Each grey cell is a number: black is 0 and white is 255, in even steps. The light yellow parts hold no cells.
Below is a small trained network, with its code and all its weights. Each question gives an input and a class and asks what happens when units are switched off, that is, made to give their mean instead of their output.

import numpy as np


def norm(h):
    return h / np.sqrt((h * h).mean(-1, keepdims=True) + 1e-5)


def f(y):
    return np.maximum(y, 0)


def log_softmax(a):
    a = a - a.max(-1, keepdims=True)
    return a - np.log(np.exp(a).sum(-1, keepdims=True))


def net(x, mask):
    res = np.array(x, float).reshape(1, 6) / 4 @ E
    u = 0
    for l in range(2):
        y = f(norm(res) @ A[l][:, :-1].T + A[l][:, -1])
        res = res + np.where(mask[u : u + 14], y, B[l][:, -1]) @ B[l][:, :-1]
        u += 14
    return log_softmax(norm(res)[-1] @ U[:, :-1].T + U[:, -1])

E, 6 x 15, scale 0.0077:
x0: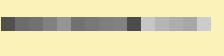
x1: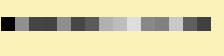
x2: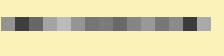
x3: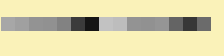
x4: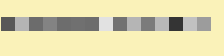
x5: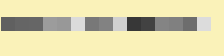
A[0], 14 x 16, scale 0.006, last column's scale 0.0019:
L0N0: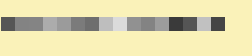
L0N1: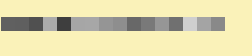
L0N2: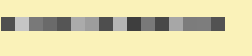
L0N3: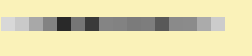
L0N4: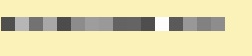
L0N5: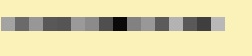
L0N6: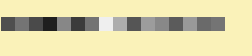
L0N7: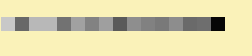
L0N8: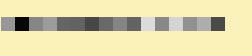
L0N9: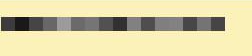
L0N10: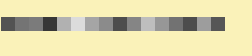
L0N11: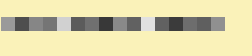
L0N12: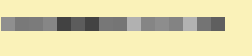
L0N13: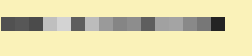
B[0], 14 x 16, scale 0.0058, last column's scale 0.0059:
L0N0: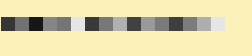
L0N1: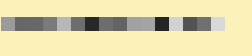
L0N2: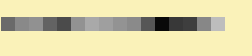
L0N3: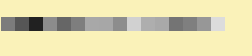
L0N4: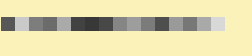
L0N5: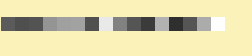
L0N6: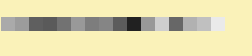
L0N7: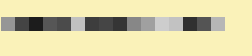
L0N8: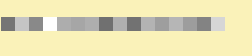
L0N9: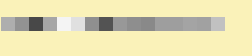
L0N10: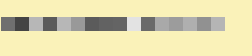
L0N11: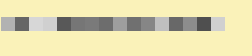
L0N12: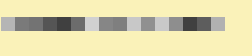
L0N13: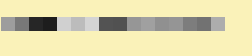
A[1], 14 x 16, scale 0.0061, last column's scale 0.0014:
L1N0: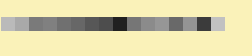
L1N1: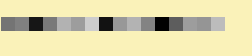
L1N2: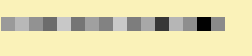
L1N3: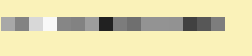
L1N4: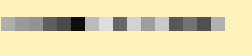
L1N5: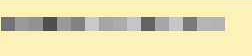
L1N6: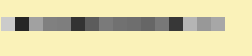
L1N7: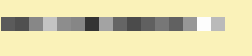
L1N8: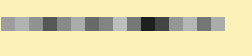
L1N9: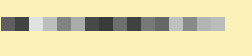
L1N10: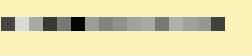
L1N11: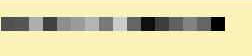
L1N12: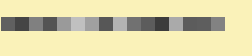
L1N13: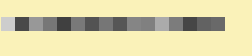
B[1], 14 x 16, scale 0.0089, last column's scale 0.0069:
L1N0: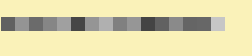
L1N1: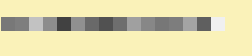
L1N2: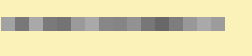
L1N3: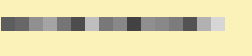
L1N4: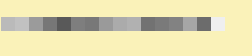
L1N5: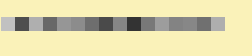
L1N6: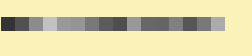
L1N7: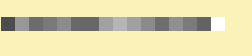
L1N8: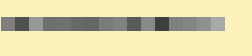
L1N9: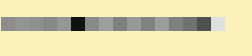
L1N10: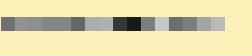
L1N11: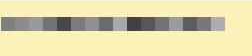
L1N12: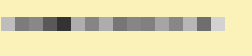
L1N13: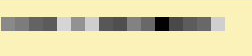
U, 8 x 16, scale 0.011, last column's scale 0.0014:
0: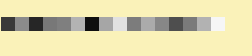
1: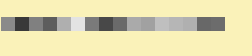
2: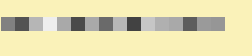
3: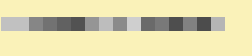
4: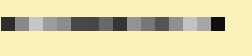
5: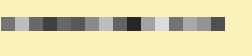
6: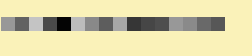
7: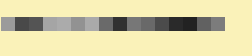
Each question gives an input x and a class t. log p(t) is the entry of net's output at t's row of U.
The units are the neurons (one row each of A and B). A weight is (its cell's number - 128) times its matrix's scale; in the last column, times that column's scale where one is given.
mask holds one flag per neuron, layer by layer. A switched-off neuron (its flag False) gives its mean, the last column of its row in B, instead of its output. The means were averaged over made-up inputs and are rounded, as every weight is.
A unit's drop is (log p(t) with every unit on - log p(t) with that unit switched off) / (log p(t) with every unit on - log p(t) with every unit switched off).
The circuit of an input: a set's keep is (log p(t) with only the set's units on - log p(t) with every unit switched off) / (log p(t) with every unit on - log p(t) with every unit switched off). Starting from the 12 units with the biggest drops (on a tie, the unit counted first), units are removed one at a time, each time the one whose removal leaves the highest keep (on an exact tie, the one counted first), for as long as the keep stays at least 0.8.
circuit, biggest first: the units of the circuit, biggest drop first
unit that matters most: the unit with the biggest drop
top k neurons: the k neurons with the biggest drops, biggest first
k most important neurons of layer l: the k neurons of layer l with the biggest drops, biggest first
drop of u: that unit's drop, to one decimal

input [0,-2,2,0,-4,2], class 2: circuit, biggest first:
[L0N8]
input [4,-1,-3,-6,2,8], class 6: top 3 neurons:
[L0N2 L1N12 L1N11]
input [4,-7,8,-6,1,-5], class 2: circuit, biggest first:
[L0N8 L1N3]
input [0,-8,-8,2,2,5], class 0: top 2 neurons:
[L0N3 L1N7]
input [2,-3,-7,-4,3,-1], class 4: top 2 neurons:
[L0N1 L1N1]
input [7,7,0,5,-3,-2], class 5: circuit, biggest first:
[L0N6 L1N10]
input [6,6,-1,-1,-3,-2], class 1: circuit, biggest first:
[L0N13 L1N5]
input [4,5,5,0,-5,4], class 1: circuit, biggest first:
[L0N13 L1N12]
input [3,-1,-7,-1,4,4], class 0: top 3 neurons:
[L0N0 L1N7 L0N6]
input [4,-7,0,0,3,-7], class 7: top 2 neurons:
[L1N13 L1N6]
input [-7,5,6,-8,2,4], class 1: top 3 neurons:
[L0N9 L0N13 L0N10]
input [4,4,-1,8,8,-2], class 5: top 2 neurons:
[L1N10 L0N5]
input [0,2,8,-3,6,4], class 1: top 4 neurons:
[L0N13 L0N10 L0N5 L1N1]
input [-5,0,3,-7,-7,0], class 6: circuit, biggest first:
[L1N12]
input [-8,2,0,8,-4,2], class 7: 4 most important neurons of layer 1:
[L1N13 L1N7 L1N9 L1N1]
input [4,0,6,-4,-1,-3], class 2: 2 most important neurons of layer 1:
[L1N3 L1N9]
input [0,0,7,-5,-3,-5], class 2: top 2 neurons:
[L0N11 L0N8]
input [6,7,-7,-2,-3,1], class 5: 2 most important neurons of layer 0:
[L0N6 L0N0]
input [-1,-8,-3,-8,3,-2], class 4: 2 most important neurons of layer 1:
[L1N1 L1N13]
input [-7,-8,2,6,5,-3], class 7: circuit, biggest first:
[L1N6]
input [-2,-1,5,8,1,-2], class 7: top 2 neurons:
[L1N13 L0N7]
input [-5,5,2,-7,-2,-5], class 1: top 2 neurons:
[L0N9 L0N5]
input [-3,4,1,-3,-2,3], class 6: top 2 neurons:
[L0N2 L1N11]
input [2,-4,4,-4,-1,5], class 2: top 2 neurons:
[L1N9 L1N3]
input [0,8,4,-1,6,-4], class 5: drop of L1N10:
0.1
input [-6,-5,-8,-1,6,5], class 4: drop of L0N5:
0.2
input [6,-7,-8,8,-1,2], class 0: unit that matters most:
L0N3
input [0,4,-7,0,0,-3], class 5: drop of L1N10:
1.0
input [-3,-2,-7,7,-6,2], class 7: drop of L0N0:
-0.1
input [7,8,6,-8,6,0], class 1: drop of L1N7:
0.0
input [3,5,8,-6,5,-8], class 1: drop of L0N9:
0.1
